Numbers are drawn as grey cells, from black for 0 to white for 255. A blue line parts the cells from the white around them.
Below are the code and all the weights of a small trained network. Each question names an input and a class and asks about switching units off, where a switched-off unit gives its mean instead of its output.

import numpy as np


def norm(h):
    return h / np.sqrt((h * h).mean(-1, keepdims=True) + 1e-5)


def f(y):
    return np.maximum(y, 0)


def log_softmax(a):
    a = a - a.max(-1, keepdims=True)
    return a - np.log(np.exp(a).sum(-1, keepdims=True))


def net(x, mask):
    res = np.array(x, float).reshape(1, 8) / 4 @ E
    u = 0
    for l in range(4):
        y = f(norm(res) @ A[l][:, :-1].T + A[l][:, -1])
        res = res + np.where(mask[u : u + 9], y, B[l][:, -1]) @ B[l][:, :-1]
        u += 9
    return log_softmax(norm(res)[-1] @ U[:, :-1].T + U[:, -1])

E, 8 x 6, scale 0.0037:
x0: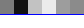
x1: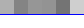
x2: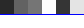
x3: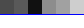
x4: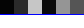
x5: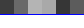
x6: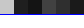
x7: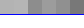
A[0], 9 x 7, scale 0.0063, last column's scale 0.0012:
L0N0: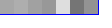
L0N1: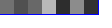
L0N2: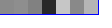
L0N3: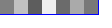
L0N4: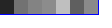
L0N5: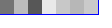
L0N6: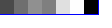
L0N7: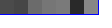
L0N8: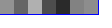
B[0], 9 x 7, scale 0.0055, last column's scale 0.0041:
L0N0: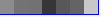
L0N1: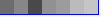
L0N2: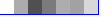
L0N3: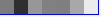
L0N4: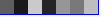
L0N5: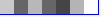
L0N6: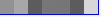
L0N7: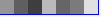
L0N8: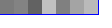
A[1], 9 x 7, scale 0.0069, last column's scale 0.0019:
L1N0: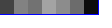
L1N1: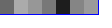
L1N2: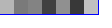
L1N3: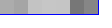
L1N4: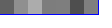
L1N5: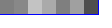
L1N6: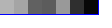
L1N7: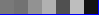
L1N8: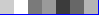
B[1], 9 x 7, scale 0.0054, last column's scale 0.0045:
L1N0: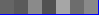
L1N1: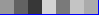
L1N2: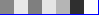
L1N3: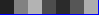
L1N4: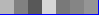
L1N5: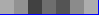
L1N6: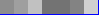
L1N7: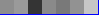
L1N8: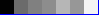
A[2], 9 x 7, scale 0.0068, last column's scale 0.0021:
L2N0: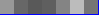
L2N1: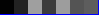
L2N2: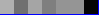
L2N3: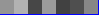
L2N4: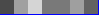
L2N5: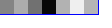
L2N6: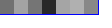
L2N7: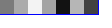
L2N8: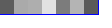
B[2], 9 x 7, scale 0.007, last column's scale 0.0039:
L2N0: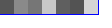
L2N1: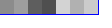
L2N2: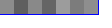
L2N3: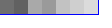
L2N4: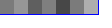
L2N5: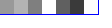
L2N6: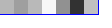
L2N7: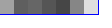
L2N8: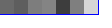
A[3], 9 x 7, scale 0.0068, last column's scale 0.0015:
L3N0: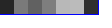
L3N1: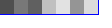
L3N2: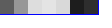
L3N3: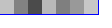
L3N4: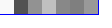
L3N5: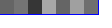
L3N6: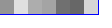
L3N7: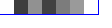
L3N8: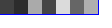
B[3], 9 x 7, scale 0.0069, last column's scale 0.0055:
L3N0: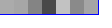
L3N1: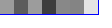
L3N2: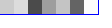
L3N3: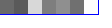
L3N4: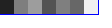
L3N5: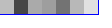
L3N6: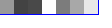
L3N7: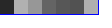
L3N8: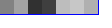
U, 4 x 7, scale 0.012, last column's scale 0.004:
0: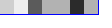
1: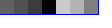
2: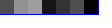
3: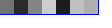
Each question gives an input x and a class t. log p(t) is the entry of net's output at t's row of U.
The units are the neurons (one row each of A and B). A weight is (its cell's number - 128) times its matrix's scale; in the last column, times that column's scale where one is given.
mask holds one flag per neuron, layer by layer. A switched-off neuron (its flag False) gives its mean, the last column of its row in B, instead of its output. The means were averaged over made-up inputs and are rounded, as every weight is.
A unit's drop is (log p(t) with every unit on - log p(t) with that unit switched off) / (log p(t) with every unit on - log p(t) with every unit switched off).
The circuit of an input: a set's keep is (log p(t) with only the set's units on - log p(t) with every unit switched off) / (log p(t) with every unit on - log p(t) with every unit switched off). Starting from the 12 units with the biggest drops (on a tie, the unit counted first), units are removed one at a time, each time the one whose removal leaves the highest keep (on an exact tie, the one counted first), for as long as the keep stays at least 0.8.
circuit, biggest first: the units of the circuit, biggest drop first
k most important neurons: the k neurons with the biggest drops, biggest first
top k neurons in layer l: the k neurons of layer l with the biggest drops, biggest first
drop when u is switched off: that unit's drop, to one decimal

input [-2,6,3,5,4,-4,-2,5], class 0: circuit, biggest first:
L0N6
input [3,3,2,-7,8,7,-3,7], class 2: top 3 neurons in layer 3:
L3N6; L3N5; L3N7
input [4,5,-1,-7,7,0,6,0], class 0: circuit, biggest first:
L1N2; L3N2
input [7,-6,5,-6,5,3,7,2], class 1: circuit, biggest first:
L2N1; L3N8; L2N5
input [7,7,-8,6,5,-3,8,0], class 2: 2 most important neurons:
L3N7; L1N8
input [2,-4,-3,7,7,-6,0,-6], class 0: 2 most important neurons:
L0N2; L2N6
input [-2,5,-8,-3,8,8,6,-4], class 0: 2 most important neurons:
L1N2; L0N3
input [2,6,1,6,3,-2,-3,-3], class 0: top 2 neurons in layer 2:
L2N5; L2N6
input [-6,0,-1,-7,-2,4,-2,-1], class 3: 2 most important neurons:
L2N8; L1N1
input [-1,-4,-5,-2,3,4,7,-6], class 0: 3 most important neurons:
L1N2; L0N3; L1N8
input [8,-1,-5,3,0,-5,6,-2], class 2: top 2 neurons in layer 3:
L3N4; L3N7
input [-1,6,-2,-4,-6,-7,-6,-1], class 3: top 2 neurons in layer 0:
L0N5; L0N3
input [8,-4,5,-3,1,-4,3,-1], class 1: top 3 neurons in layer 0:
L0N5; L0N2; L0N4
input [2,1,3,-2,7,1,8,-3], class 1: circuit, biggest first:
L2N1
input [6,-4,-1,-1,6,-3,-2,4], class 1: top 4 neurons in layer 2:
L2N5; L2N1; L2N6; L2N0
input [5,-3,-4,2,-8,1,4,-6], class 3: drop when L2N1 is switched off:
0.2
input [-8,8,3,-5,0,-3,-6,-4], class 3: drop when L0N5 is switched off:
0.1
